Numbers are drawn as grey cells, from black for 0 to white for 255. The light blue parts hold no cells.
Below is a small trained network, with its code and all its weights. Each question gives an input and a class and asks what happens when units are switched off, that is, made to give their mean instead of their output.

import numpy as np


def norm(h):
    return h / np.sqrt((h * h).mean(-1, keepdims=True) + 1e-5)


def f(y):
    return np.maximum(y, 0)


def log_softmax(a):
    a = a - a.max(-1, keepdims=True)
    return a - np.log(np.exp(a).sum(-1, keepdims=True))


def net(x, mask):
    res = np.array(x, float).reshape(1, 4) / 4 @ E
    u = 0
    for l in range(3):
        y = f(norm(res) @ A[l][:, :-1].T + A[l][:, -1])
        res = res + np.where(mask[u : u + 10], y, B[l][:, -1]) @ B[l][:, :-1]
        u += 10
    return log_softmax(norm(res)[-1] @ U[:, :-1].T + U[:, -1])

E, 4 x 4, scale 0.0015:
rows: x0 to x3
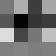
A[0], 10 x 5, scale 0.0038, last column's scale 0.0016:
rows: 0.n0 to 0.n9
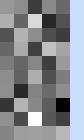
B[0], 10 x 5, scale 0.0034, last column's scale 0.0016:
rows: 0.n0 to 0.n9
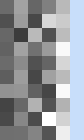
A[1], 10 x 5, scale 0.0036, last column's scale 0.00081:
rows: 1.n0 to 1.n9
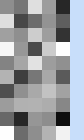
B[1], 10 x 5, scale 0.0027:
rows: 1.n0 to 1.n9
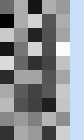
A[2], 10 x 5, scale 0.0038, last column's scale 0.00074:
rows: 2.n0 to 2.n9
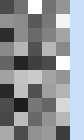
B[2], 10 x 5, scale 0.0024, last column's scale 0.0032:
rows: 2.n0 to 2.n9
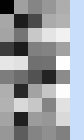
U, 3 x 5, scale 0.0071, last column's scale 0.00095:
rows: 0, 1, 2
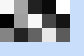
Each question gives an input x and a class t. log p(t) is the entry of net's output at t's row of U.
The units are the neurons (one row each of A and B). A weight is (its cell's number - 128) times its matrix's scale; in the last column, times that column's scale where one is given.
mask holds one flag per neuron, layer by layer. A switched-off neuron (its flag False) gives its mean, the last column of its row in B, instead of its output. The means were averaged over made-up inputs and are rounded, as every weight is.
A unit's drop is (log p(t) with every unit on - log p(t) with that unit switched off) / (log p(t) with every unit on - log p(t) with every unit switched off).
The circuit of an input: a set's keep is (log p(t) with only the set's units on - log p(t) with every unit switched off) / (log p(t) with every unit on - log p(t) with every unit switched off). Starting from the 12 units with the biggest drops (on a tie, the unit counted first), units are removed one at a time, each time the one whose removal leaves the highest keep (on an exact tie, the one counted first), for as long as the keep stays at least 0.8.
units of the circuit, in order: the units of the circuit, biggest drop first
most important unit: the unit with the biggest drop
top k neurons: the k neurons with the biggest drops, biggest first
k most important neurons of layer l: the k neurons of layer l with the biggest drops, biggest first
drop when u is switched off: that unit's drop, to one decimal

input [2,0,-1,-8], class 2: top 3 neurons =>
[1.n3, 0.n3, 1.n7]
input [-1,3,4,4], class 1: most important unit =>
1.n1
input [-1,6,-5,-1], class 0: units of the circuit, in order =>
[1.n3, 2.n4]
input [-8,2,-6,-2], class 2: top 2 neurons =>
[0.n8, 0.n1]
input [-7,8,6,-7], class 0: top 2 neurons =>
[0.n6, 2.n4]
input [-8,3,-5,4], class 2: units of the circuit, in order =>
[0.n8, 0.n1, 1.n3, 1.n9]
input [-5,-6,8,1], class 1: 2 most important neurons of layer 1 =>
[1.n3, 1.n9]
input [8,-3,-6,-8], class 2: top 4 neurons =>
[1.n3, 1.n9, 2.n6, 1.n1]
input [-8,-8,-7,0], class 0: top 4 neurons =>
[1.n4, 1.n3, 1.n6, 1.n2]
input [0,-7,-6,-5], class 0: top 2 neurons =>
[1.n4, 1.n3]
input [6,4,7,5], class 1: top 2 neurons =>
[1.n3, 1.n1]
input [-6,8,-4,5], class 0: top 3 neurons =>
[2.n4, 1.n3, 2.n7]
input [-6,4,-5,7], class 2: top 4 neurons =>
[0.n8, 0.n1, 1.n3, 0.n5]
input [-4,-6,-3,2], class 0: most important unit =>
1.n4
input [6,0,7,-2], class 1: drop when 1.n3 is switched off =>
0.3
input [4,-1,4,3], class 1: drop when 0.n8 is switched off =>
0.2
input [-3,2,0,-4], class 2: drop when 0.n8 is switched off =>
0.1
